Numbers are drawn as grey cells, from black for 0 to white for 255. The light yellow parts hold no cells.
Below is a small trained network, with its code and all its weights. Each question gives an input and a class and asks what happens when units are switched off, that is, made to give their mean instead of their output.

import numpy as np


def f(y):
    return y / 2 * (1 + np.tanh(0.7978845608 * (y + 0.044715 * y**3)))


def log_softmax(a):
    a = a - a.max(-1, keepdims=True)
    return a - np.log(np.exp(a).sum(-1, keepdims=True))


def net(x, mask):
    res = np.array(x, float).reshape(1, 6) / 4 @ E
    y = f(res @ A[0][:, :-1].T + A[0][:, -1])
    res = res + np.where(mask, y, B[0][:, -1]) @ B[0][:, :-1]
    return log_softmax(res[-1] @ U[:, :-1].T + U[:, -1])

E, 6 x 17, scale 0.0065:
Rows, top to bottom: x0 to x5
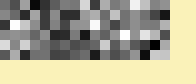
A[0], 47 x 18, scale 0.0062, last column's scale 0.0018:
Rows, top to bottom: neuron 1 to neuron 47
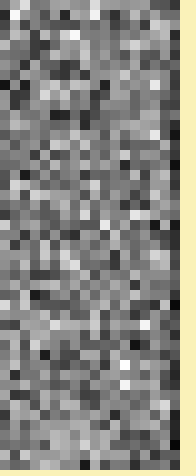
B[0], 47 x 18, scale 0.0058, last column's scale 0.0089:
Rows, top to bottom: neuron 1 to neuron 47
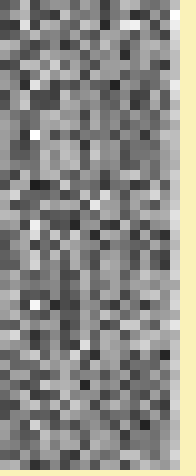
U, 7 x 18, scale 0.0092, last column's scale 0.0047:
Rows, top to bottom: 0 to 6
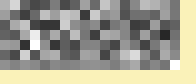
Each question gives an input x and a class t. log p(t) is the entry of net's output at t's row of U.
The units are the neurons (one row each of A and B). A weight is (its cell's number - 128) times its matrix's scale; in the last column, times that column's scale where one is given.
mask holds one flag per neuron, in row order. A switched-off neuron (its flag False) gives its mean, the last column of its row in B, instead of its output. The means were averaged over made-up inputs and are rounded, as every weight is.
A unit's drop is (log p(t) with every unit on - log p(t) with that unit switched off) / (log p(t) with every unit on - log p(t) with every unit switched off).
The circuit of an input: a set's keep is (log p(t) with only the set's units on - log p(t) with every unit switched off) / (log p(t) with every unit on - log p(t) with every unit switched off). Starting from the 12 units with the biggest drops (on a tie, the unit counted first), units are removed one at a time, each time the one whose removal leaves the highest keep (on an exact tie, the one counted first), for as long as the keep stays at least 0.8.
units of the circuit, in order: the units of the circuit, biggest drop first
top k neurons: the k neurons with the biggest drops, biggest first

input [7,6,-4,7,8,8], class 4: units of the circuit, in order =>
[neuron 23]
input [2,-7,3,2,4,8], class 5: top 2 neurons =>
[neuron 3; neuron 18]
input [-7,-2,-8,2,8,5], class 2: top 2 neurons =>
[neuron 40; neuron 10]
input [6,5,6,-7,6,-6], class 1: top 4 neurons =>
[neuron 15; neuron 45; neuron 6; neuron 17]
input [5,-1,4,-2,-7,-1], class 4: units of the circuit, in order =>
[neuron 9; neuron 14]
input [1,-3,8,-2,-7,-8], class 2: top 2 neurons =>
[neuron 2; neuron 19]
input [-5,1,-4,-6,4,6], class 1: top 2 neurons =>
[neuron 21; neuron 44]
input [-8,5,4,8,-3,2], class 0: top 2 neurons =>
[neuron 20; neuron 35]
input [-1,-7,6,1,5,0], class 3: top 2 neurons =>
[neuron 27; neuron 41]
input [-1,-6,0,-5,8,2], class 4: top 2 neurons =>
[neuron 23; neuron 31]
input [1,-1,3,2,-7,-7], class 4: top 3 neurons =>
[neuron 14; neuron 9; neuron 3]
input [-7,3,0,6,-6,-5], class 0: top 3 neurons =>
[neuron 20; neuron 47; neuron 34]
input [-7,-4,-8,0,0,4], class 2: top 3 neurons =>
[neuron 10; neuron 40; neuron 11]
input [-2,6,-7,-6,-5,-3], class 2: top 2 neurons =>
[neuron 10; neuron 11]
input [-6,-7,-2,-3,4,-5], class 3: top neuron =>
[neuron 26]
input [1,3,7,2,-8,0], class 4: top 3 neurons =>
[neuron 9; neuron 14; neuron 43]
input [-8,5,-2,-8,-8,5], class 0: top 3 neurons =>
[neuron 20; neuron 35; neuron 34]
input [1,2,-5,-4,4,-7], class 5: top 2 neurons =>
[neuron 46; neuron 2]
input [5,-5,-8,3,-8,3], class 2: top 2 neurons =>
[neuron 10; neuron 40]
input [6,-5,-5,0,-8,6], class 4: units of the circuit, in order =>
[neuron 9]
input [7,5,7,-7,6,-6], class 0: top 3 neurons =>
[neuron 30; neuron 5; neuron 39]
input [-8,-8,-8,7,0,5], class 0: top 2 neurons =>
[neuron 20; neuron 35]
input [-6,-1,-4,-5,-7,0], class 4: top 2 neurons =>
[neuron 9; neuron 43]
